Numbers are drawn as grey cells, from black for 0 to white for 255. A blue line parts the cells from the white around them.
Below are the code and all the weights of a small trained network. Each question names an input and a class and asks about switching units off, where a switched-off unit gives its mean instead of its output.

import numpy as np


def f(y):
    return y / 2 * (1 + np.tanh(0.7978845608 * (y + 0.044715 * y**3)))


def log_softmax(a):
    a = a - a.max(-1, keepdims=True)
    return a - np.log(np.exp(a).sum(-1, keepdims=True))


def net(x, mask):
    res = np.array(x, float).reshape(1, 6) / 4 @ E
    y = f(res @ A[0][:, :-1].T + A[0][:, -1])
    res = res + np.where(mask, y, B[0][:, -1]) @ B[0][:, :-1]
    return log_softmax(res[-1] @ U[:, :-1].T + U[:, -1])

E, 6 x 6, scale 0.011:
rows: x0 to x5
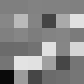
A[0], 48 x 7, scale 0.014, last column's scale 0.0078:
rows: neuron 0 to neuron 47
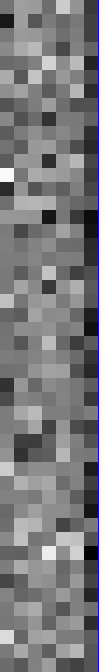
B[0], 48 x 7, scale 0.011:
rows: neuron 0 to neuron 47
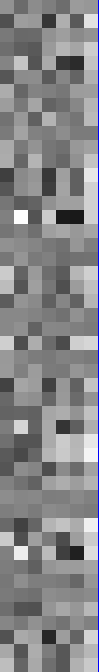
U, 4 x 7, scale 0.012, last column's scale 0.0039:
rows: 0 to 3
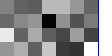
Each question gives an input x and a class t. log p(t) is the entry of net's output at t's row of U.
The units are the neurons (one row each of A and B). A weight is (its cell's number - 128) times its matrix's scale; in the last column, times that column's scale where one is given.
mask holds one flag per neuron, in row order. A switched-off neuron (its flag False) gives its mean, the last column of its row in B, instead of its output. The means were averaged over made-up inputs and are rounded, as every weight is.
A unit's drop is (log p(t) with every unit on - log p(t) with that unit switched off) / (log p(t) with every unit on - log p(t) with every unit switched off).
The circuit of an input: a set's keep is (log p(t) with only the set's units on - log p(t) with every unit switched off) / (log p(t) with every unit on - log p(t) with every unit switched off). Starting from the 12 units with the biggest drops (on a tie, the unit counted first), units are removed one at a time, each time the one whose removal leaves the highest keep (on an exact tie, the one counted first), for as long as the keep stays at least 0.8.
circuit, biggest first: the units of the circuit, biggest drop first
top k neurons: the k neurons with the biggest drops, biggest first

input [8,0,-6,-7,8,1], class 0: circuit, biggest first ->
neuron 37
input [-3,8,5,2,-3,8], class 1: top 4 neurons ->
neuron 1; neuron 13; neuron 27; neuron 24
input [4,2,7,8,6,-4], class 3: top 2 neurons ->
neuron 39; neuron 4
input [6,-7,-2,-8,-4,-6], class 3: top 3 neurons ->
neuron 15; neuron 30; neuron 8
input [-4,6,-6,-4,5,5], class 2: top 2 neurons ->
neuron 20; neuron 11
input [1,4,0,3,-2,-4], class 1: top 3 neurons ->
neuron 12; neuron 24; neuron 19
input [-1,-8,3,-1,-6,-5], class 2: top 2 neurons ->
neuron 24; neuron 19
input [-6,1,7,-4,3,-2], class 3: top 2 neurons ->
neuron 15; neuron 32
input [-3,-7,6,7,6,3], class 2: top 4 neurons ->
neuron 24; neuron 19; neuron 47; neuron 15
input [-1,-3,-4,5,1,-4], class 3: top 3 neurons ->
neuron 39; neuron 4; neuron 1
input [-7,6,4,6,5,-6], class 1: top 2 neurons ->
neuron 12; neuron 45
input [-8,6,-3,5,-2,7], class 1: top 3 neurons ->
neuron 1; neuron 13; neuron 27
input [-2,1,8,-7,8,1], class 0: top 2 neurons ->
neuron 37; neuron 3
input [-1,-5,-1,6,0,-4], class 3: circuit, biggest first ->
neuron 39
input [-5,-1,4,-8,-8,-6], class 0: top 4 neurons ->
neuron 32; neuron 31; neuron 39; neuron 4
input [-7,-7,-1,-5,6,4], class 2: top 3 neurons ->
neuron 47; neuron 24; neuron 19
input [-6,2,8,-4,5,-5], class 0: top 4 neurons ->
neuron 37; neuron 3; neuron 29; neuron 1
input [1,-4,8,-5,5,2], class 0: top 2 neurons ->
neuron 37; neuron 39
